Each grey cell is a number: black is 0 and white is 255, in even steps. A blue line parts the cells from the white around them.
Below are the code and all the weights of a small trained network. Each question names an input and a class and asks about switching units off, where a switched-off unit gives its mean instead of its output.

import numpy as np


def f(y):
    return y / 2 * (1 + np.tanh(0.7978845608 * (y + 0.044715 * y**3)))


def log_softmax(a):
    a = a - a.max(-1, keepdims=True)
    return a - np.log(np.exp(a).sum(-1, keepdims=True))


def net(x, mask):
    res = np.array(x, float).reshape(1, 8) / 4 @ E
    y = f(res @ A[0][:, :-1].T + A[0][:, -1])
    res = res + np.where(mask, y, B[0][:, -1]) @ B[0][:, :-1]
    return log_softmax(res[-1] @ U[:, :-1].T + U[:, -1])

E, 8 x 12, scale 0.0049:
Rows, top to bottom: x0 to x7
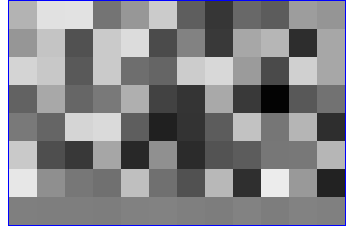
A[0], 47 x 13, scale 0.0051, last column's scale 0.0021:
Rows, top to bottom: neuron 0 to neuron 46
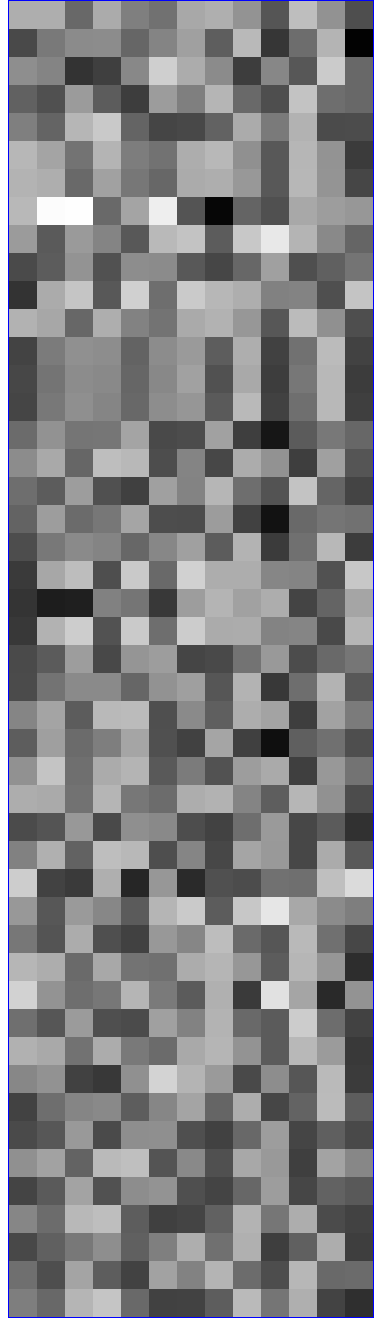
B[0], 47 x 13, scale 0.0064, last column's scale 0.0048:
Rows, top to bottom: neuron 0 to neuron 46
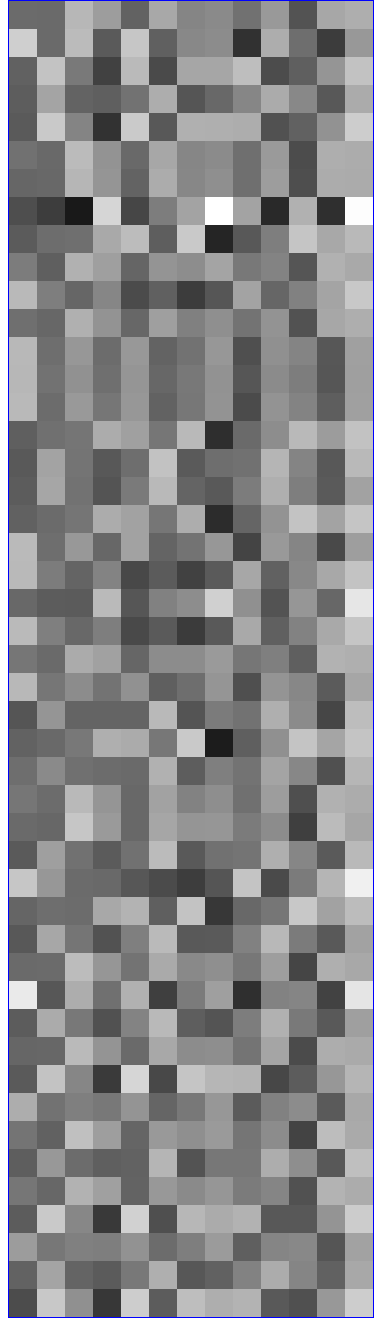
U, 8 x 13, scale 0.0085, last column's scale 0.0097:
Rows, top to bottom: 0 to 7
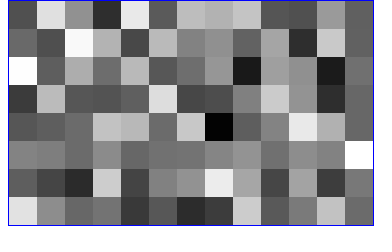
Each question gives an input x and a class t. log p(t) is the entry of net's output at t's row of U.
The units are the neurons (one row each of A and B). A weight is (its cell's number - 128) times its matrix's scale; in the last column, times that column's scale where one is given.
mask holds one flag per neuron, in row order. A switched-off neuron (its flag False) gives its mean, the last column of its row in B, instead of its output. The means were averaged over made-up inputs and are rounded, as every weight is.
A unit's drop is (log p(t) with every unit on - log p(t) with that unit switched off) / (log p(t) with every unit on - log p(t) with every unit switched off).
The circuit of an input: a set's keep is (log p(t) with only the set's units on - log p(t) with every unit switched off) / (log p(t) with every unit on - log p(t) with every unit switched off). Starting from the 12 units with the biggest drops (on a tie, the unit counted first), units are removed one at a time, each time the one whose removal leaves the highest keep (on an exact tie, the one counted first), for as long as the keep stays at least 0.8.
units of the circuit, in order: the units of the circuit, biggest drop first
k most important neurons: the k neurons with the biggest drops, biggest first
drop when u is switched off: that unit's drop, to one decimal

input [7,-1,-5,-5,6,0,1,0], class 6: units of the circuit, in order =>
(neuron 7)
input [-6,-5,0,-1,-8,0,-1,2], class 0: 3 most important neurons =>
(neuron 38; neuron 2; neuron 7)
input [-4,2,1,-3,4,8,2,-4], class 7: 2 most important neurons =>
(neuron 31; neuron 7)
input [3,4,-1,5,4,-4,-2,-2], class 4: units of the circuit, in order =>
(neuron 26; neuron 18)
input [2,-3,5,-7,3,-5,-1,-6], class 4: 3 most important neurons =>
(neuron 8; neuron 32; neuron 31)
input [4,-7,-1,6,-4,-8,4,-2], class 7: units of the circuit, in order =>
(neuron 22; neuron 10)
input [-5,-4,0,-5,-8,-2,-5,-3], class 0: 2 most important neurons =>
(neuron 38; neuron 2)
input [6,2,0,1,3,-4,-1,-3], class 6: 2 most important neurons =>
(neuron 7; neuron 31)
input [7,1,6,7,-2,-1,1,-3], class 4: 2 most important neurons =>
(neuron 26; neuron 18)
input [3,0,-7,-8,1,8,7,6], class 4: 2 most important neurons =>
(neuron 8; neuron 32)
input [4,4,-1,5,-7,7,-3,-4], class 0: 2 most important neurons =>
(neuron 2; neuron 38)
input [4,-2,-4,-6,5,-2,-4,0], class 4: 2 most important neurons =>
(neuron 8; neuron 32)
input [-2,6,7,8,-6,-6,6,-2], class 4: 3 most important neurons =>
(neuron 26; neuron 18; neuron 15)
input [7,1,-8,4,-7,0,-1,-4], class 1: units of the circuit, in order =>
(neuron 40)
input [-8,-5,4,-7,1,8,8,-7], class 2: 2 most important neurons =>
(neuron 35; neuron 7)
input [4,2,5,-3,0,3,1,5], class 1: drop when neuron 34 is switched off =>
0.2
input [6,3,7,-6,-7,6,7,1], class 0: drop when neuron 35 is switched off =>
-0.1
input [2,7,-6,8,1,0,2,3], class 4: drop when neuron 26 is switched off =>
0.6
